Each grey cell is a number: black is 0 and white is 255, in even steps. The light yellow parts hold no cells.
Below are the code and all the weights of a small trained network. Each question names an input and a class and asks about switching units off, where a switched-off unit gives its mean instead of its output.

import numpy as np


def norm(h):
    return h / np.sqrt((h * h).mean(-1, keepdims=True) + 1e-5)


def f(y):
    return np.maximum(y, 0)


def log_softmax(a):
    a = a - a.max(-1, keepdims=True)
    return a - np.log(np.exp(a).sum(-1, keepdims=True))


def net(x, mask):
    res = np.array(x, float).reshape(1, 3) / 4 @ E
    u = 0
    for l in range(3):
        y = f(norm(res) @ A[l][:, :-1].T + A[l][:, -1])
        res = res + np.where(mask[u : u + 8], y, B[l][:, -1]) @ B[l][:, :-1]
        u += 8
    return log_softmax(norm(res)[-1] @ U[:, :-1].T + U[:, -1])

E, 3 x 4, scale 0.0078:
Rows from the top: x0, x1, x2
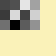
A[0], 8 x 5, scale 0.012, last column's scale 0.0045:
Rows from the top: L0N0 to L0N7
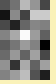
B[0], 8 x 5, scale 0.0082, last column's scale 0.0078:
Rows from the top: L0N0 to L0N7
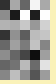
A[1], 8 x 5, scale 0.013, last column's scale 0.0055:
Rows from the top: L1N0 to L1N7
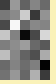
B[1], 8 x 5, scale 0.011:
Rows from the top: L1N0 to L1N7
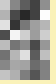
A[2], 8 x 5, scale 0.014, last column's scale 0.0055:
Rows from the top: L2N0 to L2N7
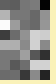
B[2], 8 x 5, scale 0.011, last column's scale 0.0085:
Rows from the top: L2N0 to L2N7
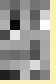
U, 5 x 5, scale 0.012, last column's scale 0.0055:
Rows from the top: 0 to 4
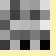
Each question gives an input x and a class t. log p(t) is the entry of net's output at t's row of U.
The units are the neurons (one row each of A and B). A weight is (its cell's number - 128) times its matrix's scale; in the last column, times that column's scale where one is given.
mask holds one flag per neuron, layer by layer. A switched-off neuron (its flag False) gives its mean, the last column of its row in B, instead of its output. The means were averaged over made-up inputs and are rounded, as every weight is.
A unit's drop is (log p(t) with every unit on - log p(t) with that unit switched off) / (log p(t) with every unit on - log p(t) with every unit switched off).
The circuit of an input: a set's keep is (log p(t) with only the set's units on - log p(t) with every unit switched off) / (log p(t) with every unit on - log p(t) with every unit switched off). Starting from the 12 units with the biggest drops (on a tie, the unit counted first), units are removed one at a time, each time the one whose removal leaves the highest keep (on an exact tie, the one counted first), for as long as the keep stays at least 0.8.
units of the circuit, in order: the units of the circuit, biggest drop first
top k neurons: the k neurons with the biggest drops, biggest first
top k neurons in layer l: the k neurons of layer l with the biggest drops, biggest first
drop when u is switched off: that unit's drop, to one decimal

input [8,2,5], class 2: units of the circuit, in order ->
[L0N0; L2N3]
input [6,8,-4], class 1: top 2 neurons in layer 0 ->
[L0N1; L0N5]
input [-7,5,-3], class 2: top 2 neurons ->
[L1N3; L0N6]
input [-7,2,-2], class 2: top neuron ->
[L1N3]
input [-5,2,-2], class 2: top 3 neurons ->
[L1N3; L0N6; L0N2]
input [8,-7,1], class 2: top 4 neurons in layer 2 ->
[L2N2; L2N3; L2N1; L2N6]
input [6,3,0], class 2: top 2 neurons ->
[L0N0; L2N3]
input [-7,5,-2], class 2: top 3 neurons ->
[L1N3; L0N6; L0N2]
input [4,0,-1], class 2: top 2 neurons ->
[L1N1; L2N3]
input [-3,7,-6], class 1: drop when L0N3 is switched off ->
0.1
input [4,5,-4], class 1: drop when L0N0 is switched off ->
0.0
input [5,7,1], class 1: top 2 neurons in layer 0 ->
[L0N1; L0N5]
